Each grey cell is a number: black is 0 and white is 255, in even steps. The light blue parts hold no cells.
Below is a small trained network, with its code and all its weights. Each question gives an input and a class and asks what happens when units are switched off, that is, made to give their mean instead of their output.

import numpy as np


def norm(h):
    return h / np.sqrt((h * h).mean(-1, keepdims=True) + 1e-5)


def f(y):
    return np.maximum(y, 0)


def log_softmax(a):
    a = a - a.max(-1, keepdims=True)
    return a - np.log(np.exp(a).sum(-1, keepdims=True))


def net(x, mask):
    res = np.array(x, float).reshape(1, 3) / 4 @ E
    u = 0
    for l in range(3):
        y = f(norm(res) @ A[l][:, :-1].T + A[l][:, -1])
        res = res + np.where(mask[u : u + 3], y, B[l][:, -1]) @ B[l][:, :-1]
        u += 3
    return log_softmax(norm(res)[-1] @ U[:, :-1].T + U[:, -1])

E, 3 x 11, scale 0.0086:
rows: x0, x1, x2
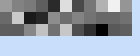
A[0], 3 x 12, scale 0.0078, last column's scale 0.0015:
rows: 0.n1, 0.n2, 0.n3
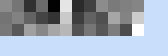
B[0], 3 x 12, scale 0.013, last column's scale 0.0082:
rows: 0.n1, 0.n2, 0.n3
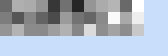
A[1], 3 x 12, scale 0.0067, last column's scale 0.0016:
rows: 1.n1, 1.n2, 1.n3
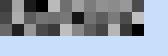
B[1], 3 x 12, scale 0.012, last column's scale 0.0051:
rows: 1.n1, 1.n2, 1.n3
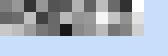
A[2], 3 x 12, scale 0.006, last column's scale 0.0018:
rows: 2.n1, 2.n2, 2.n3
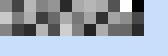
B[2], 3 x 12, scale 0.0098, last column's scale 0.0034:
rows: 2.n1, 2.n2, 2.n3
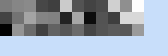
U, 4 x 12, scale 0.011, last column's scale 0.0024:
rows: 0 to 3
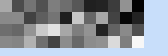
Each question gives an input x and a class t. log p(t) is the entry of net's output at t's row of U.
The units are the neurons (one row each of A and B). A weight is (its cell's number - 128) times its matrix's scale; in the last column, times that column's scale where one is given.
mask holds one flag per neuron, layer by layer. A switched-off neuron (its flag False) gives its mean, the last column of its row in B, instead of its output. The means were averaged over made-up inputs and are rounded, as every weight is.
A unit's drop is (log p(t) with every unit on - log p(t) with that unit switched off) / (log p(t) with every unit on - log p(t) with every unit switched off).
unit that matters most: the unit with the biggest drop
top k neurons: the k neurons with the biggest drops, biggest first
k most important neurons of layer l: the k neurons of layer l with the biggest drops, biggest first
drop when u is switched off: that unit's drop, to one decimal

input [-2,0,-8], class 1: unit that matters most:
0.n1
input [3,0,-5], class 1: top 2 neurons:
0.n1, 0.n2
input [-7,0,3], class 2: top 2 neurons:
0.n1, 1.n1
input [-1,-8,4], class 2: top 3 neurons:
0.n2, 0.n1, 0.n3
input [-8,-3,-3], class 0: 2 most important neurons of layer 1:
1.n1, 1.n2
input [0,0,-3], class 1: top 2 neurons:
0.n1, 0.n2
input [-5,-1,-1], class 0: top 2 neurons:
0.n1, 1.n1
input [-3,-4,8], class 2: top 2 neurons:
0.n1, 0.n3
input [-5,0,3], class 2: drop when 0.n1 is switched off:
0.5
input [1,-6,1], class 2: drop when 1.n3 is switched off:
0.2
